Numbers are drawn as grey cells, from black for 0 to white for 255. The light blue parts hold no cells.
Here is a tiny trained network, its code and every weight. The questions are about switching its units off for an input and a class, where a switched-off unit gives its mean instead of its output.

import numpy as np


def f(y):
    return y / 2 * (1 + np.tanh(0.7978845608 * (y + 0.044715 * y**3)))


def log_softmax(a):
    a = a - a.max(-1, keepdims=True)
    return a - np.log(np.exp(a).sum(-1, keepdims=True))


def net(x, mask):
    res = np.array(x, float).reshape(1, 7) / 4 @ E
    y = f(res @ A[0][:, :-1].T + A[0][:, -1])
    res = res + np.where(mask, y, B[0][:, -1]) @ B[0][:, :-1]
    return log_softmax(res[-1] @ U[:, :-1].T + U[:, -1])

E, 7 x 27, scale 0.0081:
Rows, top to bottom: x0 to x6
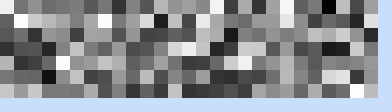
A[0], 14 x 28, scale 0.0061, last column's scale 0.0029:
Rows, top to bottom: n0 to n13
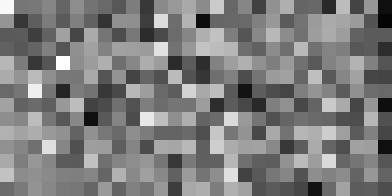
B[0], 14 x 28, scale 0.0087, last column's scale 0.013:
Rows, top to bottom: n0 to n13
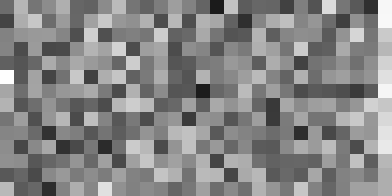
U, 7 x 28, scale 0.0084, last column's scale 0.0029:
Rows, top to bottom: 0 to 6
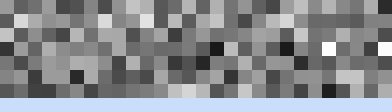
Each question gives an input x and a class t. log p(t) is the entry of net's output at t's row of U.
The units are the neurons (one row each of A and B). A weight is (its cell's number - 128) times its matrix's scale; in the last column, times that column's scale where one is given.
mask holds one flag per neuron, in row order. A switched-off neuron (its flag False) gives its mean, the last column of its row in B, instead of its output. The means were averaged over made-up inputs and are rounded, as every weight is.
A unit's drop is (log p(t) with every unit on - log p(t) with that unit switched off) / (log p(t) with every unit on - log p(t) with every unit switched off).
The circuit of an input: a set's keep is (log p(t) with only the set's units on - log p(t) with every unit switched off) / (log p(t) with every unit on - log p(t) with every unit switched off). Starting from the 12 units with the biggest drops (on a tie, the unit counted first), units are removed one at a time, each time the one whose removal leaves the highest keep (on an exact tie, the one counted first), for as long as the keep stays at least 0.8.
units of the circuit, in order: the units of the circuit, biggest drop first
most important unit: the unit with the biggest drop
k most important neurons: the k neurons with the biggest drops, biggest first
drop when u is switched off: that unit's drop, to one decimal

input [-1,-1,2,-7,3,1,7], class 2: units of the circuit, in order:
[n5]
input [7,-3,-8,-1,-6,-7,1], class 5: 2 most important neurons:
[n8, n12]
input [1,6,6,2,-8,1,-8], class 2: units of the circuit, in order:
[n3, n1]
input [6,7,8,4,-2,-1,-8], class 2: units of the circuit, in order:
[n1, n3]
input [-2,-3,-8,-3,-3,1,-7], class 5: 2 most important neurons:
[n8, n5]
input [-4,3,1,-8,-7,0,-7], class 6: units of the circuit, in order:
[n9, n11]
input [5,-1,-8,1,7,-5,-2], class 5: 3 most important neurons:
[n8, n6, n12]
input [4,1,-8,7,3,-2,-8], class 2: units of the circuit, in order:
[n13, n3]
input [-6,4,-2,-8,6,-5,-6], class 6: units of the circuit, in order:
[n9, n11, n12]
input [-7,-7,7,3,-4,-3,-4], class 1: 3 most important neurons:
[n1, n0, n8]
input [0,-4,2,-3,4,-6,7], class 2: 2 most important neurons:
[n5, n7]
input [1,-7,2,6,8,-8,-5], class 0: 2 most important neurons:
[n10, n6]
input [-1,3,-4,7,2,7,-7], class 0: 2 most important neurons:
[n7, n5]
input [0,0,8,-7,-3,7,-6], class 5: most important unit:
n2
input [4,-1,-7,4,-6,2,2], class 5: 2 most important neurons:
[n8, n4]
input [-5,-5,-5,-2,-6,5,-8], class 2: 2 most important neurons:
[n3, n13]
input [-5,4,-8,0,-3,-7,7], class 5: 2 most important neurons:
[n8, n7]
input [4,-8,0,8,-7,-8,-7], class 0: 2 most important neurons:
[n10, n9]
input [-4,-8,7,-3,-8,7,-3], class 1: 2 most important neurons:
[n1, n10]
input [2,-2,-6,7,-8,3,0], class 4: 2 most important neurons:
[n6, n9]
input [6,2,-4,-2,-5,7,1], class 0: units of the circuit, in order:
[n7]
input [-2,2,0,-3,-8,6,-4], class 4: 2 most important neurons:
[n6, n10]
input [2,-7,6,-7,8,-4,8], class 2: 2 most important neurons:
[n5, n6]
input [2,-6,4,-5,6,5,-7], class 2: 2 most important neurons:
[n3, n13]
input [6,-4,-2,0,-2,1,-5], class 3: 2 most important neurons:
[n0, n5]
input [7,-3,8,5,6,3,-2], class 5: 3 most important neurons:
[n2, n6, n11]
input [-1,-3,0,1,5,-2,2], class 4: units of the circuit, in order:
[n4]
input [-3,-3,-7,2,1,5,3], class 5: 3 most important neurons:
[n8, n10, n0]
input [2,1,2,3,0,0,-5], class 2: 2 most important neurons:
[n1, n9]
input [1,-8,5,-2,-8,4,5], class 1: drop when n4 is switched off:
0.1
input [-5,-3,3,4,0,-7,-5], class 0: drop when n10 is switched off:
0.6
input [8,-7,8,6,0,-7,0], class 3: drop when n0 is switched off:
1.0
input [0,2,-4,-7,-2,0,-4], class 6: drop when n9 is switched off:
0.3
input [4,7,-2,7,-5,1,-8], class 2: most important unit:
n1
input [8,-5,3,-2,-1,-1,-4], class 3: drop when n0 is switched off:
1.4
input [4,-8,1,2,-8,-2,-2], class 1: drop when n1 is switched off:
1.3
